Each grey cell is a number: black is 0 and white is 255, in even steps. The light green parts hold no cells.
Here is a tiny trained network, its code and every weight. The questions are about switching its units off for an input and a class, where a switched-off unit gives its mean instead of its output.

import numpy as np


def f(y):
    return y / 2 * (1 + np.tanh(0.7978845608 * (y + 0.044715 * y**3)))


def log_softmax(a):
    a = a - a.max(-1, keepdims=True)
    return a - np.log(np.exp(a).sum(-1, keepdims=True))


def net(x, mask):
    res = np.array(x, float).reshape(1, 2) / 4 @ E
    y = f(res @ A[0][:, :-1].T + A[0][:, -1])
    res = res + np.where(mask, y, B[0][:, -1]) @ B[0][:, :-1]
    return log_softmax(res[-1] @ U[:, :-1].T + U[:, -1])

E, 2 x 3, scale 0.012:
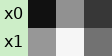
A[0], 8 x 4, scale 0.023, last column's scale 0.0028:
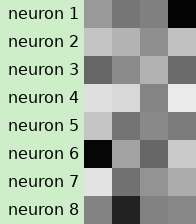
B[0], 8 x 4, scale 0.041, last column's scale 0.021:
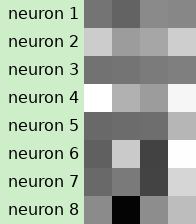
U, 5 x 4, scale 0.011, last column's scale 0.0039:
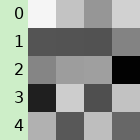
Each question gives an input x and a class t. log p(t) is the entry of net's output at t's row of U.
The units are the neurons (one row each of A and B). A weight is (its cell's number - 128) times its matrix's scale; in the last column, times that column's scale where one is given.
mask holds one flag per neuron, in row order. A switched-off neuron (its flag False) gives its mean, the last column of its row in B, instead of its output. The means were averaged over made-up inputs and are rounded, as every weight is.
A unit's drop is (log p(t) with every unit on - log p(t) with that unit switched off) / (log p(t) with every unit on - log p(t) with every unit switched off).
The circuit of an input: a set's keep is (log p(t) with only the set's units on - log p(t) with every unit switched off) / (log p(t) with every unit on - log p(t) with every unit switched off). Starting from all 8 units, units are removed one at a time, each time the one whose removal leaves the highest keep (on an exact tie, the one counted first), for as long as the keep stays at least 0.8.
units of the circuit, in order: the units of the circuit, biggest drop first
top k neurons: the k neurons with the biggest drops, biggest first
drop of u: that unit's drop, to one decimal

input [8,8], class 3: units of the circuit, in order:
[neuron 6]
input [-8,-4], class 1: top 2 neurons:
[neuron 7; neuron 5]
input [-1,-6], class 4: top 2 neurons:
[neuron 6; neuron 7]
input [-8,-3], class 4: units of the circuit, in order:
[neuron 8; neuron 6]
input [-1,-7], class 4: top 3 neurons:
[neuron 6; neuron 7; neuron 8]
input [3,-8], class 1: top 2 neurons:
[neuron 4; neuron 8]
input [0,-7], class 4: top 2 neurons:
[neuron 6; neuron 7]
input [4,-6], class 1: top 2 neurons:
[neuron 8; neuron 4]
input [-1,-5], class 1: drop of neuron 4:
0.7
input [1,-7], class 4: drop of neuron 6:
0.4
